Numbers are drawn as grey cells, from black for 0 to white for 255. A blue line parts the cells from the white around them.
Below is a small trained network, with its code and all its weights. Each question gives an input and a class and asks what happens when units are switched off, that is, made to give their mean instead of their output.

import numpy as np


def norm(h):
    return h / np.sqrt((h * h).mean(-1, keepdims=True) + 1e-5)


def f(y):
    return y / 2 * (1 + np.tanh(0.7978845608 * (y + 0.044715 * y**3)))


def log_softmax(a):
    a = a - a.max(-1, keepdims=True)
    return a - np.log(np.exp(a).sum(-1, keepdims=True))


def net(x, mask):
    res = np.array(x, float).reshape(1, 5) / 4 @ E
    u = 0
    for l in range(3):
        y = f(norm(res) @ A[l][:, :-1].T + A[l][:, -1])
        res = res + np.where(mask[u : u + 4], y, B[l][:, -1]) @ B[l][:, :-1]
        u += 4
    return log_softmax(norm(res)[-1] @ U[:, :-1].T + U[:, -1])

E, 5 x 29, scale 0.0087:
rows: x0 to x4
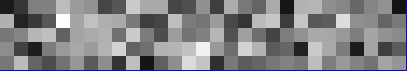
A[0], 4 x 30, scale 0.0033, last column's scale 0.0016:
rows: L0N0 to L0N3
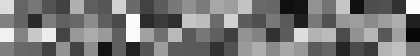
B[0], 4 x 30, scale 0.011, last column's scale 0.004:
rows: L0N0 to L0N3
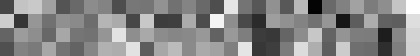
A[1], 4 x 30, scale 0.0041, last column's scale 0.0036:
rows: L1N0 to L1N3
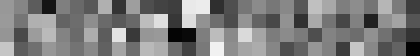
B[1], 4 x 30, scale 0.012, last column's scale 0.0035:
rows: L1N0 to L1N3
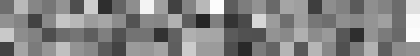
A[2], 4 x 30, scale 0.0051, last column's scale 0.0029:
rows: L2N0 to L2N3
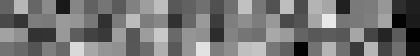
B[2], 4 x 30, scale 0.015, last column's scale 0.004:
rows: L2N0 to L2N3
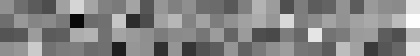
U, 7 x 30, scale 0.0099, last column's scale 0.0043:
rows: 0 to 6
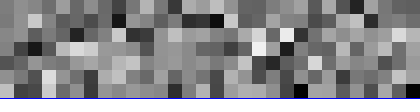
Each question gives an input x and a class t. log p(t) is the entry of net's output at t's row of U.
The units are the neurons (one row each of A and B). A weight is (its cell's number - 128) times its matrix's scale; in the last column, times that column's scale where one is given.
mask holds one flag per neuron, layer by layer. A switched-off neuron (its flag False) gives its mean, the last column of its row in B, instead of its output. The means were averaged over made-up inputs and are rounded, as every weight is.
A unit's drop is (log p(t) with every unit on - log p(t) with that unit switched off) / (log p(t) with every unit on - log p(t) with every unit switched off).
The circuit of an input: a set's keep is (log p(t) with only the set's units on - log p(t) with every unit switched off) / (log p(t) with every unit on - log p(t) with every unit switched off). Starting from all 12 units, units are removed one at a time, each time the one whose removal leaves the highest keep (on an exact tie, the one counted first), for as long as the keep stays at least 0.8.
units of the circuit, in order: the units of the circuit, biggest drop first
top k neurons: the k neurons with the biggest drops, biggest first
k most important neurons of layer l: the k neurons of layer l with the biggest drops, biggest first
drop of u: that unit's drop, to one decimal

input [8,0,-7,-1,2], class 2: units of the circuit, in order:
L2N1
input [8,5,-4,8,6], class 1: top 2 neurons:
L2N3, L0N0
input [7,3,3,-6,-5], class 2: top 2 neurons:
L2N1, L0N0
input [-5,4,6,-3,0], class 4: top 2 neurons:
L0N2, L2N1
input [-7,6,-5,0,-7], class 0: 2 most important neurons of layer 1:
L1N2, L1N3
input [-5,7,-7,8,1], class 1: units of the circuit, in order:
L2N3, L1N1
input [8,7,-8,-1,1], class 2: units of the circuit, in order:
L2N1, L1N1
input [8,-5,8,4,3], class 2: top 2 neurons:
L2N1, L0N3
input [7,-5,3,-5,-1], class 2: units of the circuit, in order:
L2N1, L0N0
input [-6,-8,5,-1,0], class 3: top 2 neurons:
L2N0, L2N1
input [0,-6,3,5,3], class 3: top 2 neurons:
L2N0, L1N1
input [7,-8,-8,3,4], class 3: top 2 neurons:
L2N0, L1N1
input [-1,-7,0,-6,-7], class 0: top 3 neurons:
L1N2, L0N0, L2N3
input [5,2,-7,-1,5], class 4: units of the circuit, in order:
L2N2
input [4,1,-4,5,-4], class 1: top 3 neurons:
L0N1, L2N3, L0N0
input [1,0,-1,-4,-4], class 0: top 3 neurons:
L0N0, L1N2, L2N3
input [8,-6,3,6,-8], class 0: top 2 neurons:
L1N2, L1N3
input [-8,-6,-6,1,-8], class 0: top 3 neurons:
L1N2, L2N1, L1N3
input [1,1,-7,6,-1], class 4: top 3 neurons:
L2N2, L0N0, L0N3
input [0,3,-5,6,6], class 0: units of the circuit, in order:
L1N0
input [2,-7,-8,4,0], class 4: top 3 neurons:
L2N2, L0N3, L0N0
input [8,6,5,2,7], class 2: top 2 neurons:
L2N1, L1N2
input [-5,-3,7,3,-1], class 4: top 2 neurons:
L0N2, L2N1
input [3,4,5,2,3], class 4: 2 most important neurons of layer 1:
L1N1, L1N2
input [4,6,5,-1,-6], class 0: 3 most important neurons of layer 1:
L1N2, L1N1, L1N3
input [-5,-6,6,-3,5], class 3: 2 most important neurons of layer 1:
L1N1, L1N2
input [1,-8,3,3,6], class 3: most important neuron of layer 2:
L2N0
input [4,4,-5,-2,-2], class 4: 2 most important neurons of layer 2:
L2N2, L2N0
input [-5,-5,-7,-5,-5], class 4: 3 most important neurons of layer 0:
L0N3, L0N0, L0N1
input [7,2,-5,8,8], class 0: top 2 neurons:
L1N0, L0N1
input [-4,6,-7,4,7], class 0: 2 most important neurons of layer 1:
L1N0, L1N1
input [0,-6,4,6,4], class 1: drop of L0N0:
0.1
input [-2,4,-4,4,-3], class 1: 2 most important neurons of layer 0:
L0N1, L0N2
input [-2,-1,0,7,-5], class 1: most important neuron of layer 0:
L0N0
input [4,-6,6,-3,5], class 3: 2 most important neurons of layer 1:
L1N1, L1N2
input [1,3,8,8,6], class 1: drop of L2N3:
0.7
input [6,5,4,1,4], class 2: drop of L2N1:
0.8
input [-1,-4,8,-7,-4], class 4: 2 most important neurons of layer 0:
L0N2, L0N0
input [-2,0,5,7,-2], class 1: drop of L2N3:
0.2
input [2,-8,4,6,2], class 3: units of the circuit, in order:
L2N0
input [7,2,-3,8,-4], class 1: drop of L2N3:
0.7
